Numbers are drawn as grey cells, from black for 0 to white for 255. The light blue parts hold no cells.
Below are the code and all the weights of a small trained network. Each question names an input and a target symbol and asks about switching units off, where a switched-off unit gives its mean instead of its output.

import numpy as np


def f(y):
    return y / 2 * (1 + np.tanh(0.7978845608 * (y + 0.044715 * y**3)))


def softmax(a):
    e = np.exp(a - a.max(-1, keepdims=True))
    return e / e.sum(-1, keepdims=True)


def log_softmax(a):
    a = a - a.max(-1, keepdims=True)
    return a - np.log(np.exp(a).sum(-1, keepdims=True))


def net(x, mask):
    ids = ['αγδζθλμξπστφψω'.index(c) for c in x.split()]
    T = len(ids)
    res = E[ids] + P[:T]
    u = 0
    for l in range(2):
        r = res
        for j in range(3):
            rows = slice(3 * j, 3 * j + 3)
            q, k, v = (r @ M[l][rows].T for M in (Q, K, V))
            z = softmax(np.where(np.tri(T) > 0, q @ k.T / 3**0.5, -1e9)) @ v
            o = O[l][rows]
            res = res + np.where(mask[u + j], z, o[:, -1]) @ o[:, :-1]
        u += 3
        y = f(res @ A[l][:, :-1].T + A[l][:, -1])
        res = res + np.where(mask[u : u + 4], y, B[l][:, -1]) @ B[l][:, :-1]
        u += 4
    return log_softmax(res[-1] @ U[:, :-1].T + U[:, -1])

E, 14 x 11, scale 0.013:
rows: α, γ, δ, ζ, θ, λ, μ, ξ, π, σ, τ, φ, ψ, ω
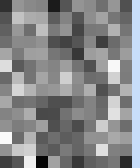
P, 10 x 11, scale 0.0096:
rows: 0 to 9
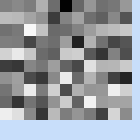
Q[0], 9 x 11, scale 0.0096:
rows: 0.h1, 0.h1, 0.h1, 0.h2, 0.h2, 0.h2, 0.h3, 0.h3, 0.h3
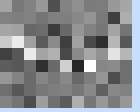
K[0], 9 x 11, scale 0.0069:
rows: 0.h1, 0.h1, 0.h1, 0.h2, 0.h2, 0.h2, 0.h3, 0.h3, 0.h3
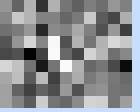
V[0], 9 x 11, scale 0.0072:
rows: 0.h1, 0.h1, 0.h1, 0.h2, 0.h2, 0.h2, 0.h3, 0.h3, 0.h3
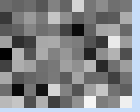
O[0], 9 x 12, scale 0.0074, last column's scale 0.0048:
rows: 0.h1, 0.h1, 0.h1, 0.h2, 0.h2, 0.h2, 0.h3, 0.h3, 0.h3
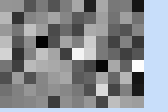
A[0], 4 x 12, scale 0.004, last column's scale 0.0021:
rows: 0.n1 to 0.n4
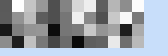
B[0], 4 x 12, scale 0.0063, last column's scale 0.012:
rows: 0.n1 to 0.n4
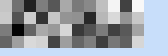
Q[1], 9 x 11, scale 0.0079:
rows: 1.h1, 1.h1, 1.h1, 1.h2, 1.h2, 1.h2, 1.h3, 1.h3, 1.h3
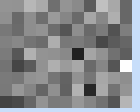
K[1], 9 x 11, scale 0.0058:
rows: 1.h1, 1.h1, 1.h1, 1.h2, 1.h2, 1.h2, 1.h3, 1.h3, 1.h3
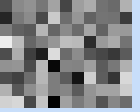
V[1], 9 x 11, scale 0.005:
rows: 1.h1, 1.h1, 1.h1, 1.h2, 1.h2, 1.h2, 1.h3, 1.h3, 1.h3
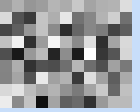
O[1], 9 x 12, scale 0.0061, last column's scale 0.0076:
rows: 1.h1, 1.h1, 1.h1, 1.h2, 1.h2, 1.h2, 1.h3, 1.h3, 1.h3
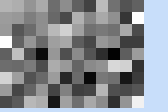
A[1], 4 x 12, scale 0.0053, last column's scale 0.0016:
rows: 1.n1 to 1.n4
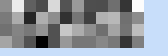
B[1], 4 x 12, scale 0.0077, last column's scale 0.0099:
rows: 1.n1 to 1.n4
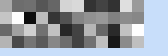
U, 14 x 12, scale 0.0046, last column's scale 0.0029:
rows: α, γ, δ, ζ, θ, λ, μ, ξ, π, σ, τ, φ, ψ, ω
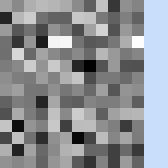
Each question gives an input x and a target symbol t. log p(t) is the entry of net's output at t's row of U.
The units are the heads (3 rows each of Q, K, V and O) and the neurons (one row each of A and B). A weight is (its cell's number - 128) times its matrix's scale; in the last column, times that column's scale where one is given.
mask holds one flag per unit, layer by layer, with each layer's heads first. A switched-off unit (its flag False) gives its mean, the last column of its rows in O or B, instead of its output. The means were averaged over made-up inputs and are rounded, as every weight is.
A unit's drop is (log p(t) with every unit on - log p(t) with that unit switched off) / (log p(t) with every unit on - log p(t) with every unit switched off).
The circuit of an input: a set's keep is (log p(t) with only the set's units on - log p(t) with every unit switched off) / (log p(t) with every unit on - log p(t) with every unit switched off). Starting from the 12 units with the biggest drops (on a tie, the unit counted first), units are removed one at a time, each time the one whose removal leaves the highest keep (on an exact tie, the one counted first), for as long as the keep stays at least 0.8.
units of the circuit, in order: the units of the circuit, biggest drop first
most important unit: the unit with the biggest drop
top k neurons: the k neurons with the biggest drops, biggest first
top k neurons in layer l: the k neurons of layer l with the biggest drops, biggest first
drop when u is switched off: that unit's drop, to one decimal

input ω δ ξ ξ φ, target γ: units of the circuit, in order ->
1.h2, 0.h1
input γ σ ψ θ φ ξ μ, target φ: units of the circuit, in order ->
0.h2
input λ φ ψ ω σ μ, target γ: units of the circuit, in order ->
0.h3, 1.h2
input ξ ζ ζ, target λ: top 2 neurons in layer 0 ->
0.n4, 0.n2
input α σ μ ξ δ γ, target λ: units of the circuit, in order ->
0.h2, 0.n4, 1.h2
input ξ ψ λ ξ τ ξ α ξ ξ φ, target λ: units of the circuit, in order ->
0.h2, 1.h2, 0.n4
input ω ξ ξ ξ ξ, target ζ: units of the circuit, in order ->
1.h1, 0.n1
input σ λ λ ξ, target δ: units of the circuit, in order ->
0.h2, 1.n4, 0.n4
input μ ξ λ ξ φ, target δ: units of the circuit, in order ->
0.h2, 1.n4
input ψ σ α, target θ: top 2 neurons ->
1.n2, 0.n1
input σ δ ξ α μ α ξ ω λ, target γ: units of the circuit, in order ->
1.h2, 0.h3, 1.h3
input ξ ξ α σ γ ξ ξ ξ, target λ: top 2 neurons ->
0.n2, 0.n4
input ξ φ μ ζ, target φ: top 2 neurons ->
0.n2, 1.n4
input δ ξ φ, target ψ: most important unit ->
1.h2
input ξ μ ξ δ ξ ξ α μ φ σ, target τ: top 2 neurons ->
0.n2, 0.n1
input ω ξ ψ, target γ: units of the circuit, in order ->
1.h2, 0.h1
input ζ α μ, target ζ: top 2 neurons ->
0.n1, 1.n1
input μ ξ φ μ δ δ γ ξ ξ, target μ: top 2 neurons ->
1.n1, 1.n2
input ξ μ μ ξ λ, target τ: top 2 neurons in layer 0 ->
0.n2, 0.n1
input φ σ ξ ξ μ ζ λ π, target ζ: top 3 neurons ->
0.n1, 1.n1, 0.n2
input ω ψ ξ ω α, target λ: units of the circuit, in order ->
0.h2
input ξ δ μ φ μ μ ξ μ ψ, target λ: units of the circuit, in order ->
0.h2, 1.h2, 0.n4
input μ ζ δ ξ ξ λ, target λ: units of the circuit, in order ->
0.n4, 0.h2, 1.h2
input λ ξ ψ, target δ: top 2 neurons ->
1.n4, 0.n1
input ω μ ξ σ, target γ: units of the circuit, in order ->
1.h2, 0.h1
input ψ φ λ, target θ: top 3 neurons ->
1.n2, 0.n1, 0.n3
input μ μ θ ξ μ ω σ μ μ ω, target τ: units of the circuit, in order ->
0.h2
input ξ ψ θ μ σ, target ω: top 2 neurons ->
1.n1, 1.n4
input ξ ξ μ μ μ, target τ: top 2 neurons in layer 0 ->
0.n2, 0.n1
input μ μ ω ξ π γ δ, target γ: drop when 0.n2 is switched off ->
-0.1
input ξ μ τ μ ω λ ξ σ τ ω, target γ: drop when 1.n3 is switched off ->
-0.1
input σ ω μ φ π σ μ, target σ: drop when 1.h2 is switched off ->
0.6
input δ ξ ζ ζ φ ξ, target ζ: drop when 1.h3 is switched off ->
0.3
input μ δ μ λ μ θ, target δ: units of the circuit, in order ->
0.h2
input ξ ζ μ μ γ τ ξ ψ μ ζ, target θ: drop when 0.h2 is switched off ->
0.7
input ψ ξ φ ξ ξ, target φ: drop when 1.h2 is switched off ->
0.0
